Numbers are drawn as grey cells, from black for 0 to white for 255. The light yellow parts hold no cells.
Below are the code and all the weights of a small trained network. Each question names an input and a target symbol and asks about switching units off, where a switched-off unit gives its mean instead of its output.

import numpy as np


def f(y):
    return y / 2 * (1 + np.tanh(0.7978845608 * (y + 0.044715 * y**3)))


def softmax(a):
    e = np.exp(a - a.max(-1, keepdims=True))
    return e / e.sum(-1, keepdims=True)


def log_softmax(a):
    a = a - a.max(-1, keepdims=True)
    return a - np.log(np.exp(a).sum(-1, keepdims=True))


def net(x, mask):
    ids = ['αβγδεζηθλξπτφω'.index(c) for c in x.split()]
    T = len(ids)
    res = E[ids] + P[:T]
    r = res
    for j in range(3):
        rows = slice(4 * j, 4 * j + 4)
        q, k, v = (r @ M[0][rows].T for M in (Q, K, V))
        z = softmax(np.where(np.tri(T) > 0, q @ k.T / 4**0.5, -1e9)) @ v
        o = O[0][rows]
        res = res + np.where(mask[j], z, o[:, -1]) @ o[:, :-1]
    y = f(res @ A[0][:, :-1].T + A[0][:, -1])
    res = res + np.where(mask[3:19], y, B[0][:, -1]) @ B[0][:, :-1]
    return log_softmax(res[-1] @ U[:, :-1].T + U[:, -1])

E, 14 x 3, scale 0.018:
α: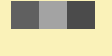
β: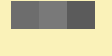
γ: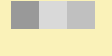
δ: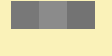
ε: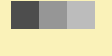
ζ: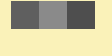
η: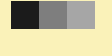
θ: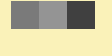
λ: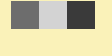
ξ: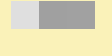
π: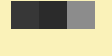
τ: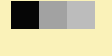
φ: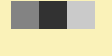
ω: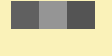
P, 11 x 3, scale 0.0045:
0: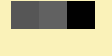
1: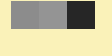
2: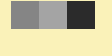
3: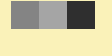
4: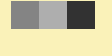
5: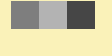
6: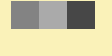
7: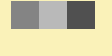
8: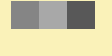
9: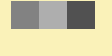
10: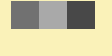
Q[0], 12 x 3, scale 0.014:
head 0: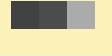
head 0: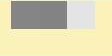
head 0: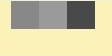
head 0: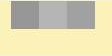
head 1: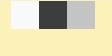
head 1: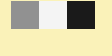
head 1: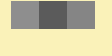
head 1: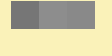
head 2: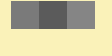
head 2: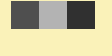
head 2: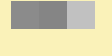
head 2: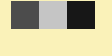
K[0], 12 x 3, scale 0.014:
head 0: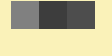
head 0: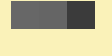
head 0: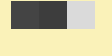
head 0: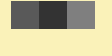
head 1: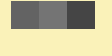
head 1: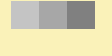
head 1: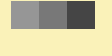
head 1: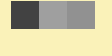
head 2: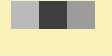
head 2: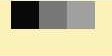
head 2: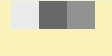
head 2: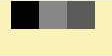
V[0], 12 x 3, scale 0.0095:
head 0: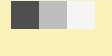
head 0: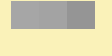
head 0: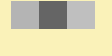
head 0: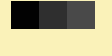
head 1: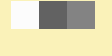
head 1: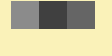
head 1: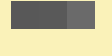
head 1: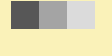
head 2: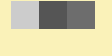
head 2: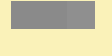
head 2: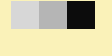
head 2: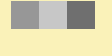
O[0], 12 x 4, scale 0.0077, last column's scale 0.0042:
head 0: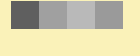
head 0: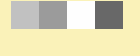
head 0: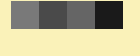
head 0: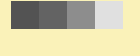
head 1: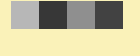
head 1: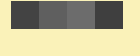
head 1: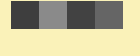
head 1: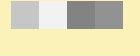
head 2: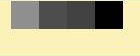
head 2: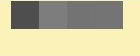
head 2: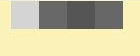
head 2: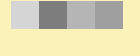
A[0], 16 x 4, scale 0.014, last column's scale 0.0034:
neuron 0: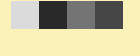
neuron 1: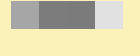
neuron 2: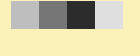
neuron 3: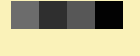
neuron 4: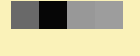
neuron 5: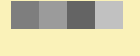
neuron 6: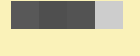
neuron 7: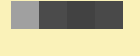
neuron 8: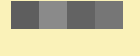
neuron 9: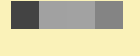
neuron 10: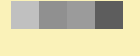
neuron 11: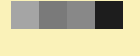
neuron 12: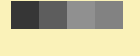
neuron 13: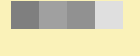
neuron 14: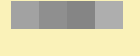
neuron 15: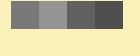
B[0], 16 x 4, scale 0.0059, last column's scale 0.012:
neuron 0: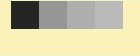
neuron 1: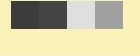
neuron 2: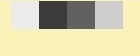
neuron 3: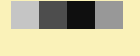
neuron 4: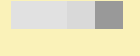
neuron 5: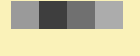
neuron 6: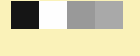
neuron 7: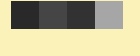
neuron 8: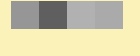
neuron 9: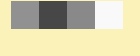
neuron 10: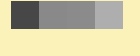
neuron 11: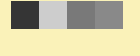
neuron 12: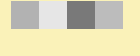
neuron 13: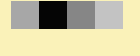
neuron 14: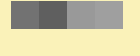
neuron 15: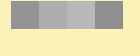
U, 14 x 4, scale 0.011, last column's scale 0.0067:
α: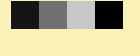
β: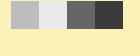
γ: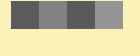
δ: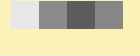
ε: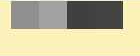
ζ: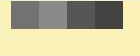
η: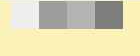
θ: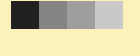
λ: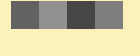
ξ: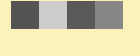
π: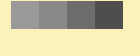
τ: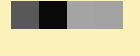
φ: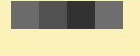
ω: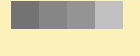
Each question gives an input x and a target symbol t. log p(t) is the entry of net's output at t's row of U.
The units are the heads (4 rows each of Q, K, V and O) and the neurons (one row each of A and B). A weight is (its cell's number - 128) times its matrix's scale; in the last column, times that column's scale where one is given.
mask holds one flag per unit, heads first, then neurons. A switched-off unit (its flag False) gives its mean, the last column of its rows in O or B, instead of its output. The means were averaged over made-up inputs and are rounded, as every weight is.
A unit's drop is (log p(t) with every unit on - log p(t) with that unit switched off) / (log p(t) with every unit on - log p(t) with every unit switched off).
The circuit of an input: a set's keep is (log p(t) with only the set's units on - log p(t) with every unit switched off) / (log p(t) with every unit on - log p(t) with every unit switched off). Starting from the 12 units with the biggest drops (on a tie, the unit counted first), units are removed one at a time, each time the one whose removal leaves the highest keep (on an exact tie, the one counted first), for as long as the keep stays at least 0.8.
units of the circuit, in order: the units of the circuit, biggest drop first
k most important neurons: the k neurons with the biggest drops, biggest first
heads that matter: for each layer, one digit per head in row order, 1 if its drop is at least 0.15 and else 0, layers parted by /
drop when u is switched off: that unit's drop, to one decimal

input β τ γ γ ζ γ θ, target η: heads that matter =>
110
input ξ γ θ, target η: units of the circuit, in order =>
head 0
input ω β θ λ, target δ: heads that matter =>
001
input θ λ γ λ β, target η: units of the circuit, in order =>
head 0; head 1
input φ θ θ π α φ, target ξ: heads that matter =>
011
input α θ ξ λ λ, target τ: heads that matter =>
011
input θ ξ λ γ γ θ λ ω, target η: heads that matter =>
100
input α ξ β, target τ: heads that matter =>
111
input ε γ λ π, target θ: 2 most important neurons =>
neuron 2; neuron 6
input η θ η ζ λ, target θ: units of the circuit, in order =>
head 2; head 0
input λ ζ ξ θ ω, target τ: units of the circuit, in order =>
head 1; head 2; neuron 1; neuron 0
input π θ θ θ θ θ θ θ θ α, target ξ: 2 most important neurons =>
neuron 12; neuron 6
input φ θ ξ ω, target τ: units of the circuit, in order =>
head 1; neuron 12
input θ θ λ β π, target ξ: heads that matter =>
010
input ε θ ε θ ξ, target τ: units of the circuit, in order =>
head 2; head 1; neuron 1; neuron 0
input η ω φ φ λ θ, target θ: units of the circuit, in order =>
head 2
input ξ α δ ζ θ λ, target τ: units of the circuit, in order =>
head 1; neuron 12
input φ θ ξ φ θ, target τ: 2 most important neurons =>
neuron 0; neuron 1
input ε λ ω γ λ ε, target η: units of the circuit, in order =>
head 1; head 2
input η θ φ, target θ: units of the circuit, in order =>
head 1
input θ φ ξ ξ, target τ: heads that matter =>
001
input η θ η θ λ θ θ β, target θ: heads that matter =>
011
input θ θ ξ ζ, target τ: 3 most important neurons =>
neuron 2; neuron 1; neuron 0
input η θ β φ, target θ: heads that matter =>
011
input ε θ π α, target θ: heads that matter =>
101
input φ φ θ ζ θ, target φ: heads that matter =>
111
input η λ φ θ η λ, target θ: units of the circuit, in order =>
head 2
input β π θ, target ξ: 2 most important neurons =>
neuron 6; neuron 12
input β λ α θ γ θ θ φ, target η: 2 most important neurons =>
neuron 4; neuron 7
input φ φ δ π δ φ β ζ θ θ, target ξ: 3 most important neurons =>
neuron 6; neuron 12; neuron 13
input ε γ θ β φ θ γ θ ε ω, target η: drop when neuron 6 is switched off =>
0.1
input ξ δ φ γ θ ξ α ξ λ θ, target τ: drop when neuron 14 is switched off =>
0.1
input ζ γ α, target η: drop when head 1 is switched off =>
0.2
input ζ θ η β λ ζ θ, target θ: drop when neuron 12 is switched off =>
-0.1
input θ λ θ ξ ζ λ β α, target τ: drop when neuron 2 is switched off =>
0.2
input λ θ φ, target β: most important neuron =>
neuron 4
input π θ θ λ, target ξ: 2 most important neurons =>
neuron 12; neuron 6
